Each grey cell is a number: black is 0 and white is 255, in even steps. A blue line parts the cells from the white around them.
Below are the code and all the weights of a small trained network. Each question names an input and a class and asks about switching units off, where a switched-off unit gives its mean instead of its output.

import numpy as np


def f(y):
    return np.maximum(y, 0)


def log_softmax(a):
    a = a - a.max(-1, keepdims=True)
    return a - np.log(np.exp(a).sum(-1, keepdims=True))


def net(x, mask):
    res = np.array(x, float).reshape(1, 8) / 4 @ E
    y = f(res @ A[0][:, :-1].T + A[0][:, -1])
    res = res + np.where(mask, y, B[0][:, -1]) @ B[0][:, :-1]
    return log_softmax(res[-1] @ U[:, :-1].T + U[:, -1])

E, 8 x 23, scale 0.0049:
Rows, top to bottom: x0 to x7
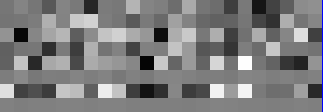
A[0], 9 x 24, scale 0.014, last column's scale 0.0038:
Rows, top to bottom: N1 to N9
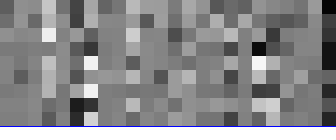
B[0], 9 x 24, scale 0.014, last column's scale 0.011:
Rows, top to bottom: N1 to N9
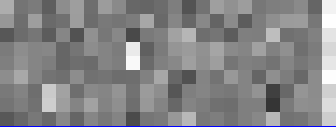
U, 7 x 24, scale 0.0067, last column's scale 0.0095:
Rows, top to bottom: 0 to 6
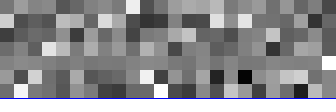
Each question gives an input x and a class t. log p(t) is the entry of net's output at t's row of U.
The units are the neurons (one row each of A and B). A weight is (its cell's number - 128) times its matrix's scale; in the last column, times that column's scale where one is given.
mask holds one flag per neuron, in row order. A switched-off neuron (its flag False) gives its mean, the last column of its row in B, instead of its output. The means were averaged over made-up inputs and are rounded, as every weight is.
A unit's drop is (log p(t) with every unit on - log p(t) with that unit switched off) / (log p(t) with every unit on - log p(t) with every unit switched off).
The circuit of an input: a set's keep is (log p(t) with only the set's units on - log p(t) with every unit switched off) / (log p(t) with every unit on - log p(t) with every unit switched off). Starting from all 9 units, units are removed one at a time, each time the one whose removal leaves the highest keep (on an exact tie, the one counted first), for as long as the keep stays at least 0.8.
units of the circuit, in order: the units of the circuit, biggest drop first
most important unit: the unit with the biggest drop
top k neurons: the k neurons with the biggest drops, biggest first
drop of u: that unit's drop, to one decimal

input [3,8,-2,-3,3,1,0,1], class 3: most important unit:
N7
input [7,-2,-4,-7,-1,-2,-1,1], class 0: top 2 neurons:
(N4; N9)
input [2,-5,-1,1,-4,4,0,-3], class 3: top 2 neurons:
(N2; N8)
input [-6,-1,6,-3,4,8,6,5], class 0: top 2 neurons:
(N5; N1)
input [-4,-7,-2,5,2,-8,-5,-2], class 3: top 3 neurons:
(N8; N3; N4)
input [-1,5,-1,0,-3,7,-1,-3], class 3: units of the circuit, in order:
(N2; N7)
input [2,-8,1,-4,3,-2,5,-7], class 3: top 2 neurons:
(N8; N1)
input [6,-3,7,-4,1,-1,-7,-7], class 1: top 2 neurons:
(N1; N5)
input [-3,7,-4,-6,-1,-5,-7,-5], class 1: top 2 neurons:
(N1; N8)
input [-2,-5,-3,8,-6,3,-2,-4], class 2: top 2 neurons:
(N9; N2)
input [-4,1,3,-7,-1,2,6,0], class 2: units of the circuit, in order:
(N3; N1)
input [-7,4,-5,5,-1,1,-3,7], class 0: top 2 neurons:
(N5; N6)
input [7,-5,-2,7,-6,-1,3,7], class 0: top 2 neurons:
(N4; N3)
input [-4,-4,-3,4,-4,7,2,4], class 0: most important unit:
N2
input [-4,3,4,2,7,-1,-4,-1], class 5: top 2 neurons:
(N2; N4)
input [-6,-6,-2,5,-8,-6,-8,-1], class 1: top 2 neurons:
(N1; N2)
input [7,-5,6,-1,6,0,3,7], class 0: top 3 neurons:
(N4; N1; N7)
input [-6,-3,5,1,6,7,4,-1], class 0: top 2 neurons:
(N5; N1)
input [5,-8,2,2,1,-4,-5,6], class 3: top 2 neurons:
(N8; N5)
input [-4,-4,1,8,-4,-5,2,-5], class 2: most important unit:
N9
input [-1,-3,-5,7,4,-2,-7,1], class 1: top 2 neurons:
(N1; N3)
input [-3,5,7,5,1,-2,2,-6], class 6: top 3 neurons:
(N6; N3; N8)
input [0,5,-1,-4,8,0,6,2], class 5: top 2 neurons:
(N2; N1)
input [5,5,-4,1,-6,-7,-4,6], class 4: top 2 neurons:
(N2; N5)
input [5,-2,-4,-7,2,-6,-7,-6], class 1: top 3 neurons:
(N1; N9; N5)
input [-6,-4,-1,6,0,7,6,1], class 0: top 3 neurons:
(N5; N1; N3)
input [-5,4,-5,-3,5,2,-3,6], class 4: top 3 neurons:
(N6; N4; N2)
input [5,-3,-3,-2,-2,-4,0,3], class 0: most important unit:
N6
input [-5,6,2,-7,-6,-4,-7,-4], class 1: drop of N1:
0.9
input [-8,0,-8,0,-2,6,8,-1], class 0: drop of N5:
0.6
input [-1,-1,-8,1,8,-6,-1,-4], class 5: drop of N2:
0.7
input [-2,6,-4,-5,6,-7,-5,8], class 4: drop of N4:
-0.2
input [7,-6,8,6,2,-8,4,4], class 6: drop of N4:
-0.1
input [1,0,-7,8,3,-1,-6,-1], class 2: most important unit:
N9
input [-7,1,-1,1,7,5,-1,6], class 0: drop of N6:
0.1
